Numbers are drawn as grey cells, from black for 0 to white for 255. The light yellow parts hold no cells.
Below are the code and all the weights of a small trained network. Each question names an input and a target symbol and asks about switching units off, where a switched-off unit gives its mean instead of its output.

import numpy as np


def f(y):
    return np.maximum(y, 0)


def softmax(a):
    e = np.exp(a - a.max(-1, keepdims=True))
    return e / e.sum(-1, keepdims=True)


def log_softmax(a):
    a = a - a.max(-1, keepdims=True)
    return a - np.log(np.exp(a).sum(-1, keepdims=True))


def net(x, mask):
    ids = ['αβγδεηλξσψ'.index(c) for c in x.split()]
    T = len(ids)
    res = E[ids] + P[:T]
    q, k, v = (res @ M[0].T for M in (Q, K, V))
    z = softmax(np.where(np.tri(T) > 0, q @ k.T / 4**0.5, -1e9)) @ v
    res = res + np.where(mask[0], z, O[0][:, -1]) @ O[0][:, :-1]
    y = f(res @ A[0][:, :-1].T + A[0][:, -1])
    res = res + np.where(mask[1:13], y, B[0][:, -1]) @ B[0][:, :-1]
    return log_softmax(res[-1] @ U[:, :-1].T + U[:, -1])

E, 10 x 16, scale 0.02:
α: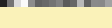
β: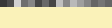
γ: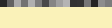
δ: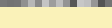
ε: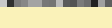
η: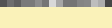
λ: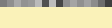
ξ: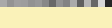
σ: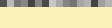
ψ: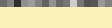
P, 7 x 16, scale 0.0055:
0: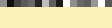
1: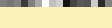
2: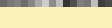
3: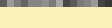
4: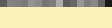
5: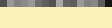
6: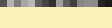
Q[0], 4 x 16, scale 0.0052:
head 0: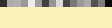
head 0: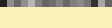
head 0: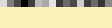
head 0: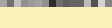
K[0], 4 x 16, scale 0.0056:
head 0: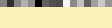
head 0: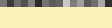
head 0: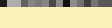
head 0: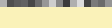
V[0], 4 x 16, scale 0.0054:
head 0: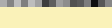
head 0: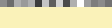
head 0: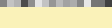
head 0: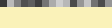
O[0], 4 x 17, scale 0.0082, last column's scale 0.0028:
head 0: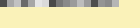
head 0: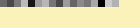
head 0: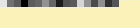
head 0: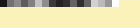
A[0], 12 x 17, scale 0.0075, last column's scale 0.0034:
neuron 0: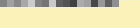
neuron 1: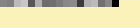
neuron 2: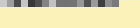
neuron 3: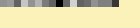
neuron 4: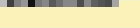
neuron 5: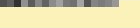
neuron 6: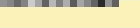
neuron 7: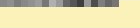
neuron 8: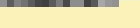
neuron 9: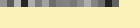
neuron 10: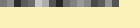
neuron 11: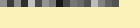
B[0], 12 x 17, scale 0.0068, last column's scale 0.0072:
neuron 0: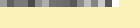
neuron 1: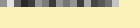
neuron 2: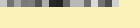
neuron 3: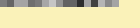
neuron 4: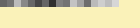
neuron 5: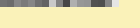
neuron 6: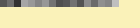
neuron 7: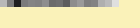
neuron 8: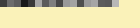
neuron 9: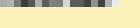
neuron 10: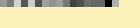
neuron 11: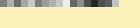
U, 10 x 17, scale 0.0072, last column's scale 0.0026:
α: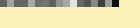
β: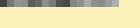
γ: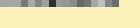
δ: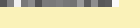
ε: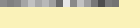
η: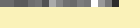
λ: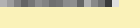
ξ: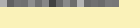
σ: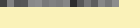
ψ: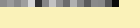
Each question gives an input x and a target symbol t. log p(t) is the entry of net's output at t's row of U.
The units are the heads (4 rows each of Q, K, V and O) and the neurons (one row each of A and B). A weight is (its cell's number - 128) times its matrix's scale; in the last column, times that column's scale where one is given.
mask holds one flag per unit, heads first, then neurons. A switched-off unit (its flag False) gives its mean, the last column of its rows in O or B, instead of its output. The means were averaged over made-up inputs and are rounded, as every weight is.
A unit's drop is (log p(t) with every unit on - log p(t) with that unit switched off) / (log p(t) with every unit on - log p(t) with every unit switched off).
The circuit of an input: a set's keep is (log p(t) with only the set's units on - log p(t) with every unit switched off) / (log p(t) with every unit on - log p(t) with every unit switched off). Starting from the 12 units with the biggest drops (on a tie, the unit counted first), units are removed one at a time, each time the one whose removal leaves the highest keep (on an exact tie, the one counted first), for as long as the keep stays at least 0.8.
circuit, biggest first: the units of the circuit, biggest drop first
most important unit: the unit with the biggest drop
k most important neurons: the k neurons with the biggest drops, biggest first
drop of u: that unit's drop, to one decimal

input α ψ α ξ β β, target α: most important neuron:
neuron 1
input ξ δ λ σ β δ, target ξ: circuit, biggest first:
head 0; neuron 2
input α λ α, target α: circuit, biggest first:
head 0; neuron 1
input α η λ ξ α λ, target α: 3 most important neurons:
neuron 1; neuron 0; neuron 10
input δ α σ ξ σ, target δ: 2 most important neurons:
neuron 10; neuron 7
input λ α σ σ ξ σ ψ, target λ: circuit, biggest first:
head 0; neuron 8
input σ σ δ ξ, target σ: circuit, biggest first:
head 0; neuron 2; neuron 11
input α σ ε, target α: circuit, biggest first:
head 0; neuron 0
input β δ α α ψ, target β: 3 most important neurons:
neuron 3; neuron 11; neuron 9
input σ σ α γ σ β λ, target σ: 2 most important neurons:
neuron 3; neuron 2
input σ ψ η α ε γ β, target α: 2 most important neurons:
neuron 0; neuron 11
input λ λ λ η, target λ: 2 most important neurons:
neuron 0; neuron 4
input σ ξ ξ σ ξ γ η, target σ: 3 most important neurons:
neuron 2; neuron 11; neuron 4
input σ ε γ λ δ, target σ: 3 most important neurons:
neuron 2; neuron 9; neuron 4
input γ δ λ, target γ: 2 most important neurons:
neuron 5; neuron 8
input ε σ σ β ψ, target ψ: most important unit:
neuron 10
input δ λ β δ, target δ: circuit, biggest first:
head 0; neuron 10; neuron 7
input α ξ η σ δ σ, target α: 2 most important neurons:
neuron 1; neuron 0
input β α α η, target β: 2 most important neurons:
neuron 9; neuron 5
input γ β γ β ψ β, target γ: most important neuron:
neuron 5
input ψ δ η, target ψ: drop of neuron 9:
0.1
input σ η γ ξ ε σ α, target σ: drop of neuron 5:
0.0
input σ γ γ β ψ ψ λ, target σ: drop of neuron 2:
0.3
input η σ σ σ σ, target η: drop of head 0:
1.0
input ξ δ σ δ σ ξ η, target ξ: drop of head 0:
1.1
